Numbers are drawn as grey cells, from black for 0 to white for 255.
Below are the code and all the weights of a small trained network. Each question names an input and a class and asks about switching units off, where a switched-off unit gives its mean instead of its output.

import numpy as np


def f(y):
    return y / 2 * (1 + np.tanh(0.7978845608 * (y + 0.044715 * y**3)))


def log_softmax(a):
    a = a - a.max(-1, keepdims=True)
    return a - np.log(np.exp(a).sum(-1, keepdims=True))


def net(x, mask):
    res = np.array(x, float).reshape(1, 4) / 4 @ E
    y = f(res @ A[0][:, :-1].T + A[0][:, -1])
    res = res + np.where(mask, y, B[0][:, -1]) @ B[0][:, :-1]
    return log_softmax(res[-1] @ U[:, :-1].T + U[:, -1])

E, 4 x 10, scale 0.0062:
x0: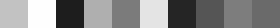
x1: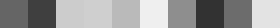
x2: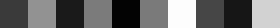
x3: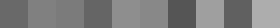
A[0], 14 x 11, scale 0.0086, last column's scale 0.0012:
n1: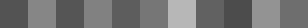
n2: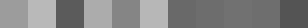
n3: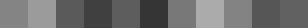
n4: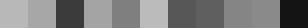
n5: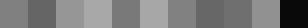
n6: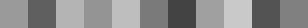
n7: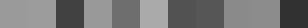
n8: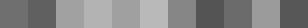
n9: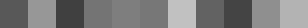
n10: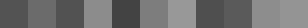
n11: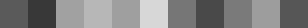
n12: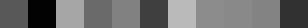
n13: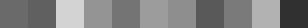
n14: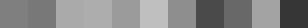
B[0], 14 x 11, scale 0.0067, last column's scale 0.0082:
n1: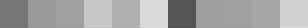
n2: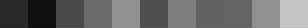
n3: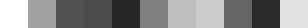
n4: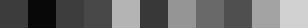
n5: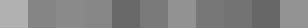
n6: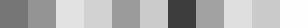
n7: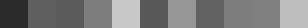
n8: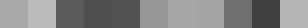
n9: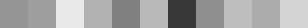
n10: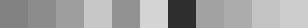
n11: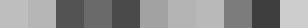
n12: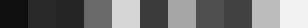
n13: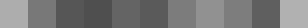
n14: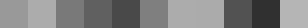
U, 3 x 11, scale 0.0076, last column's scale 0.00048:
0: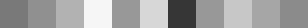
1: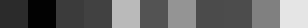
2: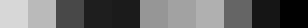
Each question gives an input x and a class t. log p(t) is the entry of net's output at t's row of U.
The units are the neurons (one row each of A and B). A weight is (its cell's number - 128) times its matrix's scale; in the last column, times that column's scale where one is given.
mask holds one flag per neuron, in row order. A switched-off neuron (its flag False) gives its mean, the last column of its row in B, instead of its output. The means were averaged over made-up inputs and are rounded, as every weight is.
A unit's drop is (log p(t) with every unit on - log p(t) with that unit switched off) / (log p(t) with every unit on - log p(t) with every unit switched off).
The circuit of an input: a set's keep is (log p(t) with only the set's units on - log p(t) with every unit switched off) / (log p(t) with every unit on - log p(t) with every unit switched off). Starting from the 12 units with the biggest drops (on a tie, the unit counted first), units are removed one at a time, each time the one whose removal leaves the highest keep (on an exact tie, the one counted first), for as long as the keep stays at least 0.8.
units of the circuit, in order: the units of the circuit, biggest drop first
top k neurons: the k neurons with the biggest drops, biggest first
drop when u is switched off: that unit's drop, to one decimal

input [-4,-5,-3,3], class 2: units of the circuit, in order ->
n3
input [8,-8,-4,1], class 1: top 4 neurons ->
n4; n2; n7; n11
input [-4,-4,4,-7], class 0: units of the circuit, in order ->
n9; n1
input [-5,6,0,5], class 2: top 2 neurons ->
n11; n8
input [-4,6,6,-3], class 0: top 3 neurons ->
n10; n1; n9
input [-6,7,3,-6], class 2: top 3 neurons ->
n11; n8; n14
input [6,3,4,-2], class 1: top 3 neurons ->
n4; n6; n2
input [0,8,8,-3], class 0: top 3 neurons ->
n10; n1; n9
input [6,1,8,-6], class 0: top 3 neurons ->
n9; n10; n1
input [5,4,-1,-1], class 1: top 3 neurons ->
n4; n3; n2
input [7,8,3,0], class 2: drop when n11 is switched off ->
0.8
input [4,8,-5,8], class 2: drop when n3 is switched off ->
0.0
